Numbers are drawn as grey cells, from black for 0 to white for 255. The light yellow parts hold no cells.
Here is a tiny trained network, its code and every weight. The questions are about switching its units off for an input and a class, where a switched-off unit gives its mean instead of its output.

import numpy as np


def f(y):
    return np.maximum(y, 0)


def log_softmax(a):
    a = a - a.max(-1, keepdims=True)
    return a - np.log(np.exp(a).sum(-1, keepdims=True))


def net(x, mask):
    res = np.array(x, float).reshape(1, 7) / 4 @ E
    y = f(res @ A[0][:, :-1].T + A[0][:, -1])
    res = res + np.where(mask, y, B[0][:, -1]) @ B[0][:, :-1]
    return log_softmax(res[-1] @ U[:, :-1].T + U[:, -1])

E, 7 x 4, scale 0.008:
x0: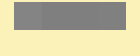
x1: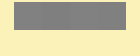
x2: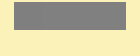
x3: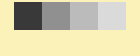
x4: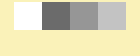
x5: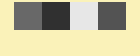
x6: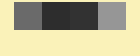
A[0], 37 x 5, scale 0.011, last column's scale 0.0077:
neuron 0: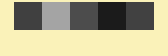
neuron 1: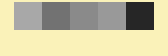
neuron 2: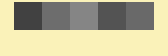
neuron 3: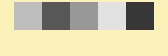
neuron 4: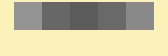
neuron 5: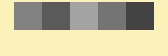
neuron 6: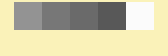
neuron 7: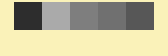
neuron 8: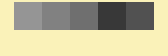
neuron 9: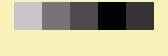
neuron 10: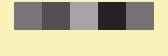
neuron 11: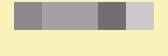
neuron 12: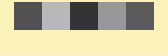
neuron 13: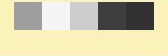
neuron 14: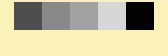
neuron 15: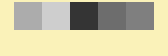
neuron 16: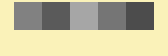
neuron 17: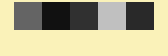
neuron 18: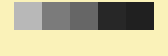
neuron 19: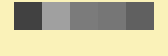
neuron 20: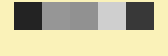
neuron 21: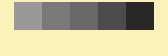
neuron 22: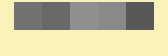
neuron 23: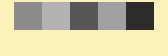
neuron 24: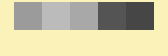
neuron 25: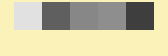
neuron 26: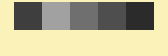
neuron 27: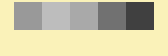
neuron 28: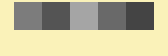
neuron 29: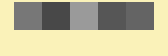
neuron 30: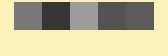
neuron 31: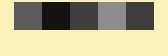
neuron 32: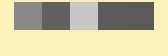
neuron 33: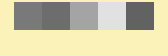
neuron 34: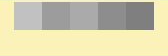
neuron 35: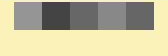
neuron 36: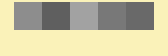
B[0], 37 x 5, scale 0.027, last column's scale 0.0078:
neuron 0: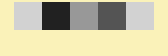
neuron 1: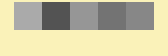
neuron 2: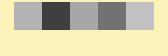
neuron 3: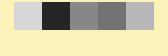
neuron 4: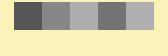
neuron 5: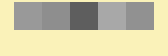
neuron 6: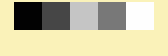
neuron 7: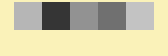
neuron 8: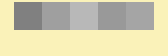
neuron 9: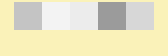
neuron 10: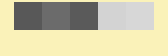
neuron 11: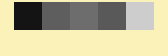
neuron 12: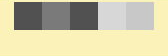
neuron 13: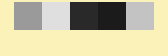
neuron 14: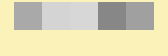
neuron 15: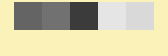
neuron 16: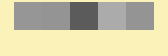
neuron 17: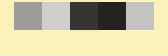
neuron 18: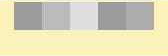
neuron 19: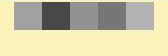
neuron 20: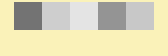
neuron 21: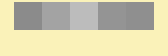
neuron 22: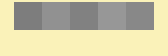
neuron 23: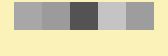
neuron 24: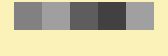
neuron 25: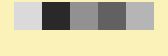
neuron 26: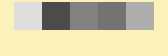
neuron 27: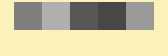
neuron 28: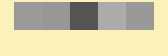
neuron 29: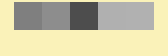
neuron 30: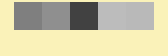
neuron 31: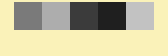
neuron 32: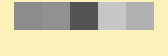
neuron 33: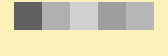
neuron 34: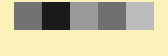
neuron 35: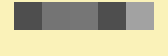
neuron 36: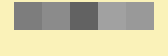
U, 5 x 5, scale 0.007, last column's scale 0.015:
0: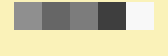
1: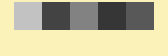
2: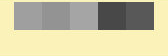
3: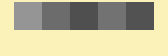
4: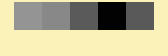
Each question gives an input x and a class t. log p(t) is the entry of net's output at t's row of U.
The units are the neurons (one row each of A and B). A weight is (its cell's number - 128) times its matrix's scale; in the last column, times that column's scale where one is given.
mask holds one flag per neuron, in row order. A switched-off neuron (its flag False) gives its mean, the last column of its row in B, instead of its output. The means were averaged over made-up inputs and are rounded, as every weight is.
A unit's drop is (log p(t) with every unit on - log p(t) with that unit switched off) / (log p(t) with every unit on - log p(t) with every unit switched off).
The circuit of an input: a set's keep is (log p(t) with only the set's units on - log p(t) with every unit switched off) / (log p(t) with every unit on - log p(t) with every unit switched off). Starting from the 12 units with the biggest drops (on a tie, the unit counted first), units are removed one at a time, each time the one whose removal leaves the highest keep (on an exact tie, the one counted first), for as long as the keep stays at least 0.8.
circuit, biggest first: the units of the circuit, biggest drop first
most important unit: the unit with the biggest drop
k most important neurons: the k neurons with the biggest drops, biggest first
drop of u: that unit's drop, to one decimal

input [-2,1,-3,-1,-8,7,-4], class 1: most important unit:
neuron 0
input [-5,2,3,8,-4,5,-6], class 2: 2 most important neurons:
[neuron 20; neuron 14]
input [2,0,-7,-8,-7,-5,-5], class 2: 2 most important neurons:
[neuron 9; neuron 18]
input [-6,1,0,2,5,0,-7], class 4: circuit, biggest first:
[neuron 13; neuron 27]
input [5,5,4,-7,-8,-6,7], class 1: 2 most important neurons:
[neuron 0; neuron 26]
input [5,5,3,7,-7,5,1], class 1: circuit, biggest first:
[neuron 7; neuron 2]
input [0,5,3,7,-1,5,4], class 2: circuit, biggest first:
[neuron 20; neuron 14]
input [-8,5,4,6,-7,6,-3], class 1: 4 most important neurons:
[neuron 7; neuron 2; neuron 26; neuron 19]
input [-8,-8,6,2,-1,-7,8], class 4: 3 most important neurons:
[neuron 17; neuron 31; neuron 10]
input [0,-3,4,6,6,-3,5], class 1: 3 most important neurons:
[neuron 3; neuron 9; neuron 6]
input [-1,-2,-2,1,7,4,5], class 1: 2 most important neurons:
[neuron 3; neuron 25]
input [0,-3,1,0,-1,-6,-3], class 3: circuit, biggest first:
[neuron 15; neuron 12]
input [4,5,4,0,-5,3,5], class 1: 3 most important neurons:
[neuron 2; neuron 0; neuron 13]
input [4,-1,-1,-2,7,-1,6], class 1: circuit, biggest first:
[neuron 25]
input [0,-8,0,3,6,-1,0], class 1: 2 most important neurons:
[neuron 3; neuron 25]
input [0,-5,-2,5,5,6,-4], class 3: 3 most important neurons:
[neuron 32; neuron 6; neuron 0]
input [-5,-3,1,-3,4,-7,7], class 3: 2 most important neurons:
[neuron 15; neuron 12]
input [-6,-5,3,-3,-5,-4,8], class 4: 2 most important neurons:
[neuron 17; neuron 31]
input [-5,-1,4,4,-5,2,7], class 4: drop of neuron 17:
0.5
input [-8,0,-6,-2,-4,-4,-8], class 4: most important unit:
neuron 13
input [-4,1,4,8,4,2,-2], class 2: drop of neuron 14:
0.2
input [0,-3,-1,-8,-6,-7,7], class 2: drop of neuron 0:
-0.1
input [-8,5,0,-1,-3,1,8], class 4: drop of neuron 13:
0.0
